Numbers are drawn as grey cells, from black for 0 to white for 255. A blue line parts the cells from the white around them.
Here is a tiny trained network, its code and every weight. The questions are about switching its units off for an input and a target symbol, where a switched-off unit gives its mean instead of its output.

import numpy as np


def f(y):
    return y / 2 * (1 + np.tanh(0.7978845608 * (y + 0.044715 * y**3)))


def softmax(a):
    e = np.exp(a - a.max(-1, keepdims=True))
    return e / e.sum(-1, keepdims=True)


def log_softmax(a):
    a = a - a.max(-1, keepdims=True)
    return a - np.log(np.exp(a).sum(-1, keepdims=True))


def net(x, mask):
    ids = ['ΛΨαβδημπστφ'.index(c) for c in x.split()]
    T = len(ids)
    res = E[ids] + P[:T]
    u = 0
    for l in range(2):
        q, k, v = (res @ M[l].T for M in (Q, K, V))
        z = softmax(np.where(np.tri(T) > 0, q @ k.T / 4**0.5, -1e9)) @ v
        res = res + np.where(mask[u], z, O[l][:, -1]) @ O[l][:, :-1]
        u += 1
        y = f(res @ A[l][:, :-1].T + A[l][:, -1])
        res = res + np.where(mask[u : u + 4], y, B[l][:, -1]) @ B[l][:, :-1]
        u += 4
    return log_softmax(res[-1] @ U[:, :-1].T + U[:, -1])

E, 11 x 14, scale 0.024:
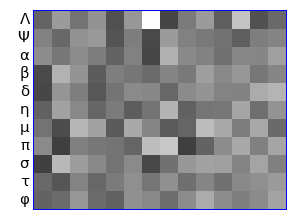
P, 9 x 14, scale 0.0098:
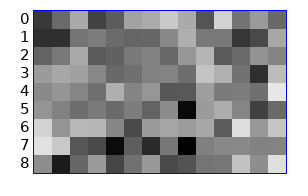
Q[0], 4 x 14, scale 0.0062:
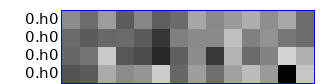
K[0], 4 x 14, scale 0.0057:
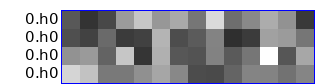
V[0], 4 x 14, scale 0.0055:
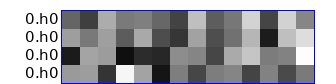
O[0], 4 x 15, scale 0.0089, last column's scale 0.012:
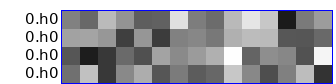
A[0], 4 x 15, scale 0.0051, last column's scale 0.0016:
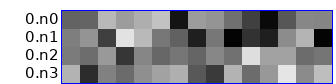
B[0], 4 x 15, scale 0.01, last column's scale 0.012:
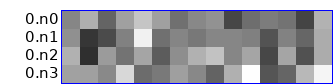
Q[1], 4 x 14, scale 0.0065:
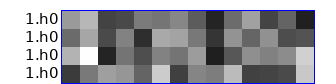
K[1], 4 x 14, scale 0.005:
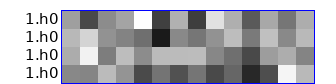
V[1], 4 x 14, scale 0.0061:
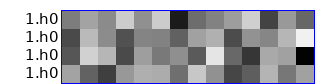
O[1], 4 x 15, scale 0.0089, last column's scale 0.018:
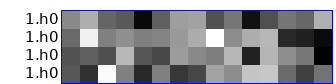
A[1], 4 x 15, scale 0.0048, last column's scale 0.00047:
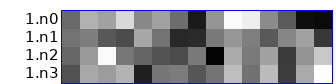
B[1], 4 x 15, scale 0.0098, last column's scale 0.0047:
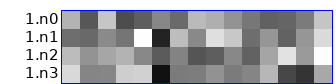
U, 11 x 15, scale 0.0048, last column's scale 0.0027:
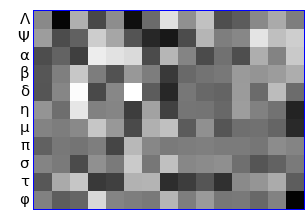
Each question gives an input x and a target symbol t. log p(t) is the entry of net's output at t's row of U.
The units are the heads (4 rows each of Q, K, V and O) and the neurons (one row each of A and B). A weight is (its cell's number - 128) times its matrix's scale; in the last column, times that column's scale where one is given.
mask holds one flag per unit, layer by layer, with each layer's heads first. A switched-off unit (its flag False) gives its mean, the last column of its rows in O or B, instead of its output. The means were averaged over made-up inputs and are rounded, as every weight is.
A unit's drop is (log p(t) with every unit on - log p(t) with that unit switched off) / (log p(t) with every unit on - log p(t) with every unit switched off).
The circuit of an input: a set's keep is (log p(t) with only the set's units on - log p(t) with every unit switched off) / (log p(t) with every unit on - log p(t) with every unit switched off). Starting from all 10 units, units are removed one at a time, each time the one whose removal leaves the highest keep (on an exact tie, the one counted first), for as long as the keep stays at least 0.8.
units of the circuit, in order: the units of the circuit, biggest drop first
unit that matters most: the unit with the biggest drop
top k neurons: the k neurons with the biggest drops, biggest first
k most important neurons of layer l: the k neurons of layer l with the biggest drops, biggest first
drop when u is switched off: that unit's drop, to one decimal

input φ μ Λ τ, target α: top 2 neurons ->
0.n1, 0.n0
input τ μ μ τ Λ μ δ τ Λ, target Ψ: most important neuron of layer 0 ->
0.n2
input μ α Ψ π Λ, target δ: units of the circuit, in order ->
1.h0, 0.n0
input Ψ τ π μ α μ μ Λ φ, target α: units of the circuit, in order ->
0.h0, 0.n0
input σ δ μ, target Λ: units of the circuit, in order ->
0.h0, 1.n0
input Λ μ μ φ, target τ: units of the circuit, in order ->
1.h0, 0.h0
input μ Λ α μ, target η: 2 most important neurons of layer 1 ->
1.n3, 1.n0
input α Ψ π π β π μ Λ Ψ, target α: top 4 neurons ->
0.n0, 0.n1, 1.n2, 1.n0
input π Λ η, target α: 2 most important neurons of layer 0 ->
0.n1, 0.n0
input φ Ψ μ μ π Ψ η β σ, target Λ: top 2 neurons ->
1.n1, 1.n2
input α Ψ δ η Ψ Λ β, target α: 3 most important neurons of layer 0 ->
0.n1, 0.n3, 0.n0
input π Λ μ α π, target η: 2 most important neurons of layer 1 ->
1.n3, 1.n2
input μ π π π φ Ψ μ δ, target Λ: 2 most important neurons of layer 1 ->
1.n1, 1.n2
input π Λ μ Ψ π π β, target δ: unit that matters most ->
0.n1
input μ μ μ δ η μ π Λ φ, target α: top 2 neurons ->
0.n1, 0.n0
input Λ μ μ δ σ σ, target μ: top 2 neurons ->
1.n3, 0.n0
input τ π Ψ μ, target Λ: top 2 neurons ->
1.n0, 0.n2
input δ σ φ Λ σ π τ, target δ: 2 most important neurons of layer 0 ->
0.n1, 0.n2
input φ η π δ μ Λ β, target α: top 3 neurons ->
0.n1, 0.n0, 0.n3
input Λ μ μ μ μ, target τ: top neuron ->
0.n1
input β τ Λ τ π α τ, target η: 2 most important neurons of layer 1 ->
1.n3, 1.n2
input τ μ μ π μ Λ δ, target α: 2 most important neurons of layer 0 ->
0.n1, 0.n0
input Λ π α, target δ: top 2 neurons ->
0.n1, 0.n0
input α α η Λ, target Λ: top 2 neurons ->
1.n0, 0.n3
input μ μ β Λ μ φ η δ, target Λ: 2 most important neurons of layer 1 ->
1.n0, 1.n3
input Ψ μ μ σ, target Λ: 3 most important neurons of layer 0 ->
0.n3, 0.n2, 0.n0
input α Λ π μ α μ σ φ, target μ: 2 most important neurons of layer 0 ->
0.n1, 0.n2
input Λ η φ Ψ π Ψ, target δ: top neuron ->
0.n0
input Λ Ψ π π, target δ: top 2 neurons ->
0.n1, 0.n2
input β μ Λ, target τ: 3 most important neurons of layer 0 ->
0.n3, 0.n2, 0.n1
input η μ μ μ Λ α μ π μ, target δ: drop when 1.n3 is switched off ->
0.0
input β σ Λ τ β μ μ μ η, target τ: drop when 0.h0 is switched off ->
0.2
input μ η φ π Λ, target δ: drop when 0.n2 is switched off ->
0.2
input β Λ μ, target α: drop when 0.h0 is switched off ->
0.7
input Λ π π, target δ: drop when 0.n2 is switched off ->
0.0
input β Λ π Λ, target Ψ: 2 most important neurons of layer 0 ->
0.n2, 0.n3
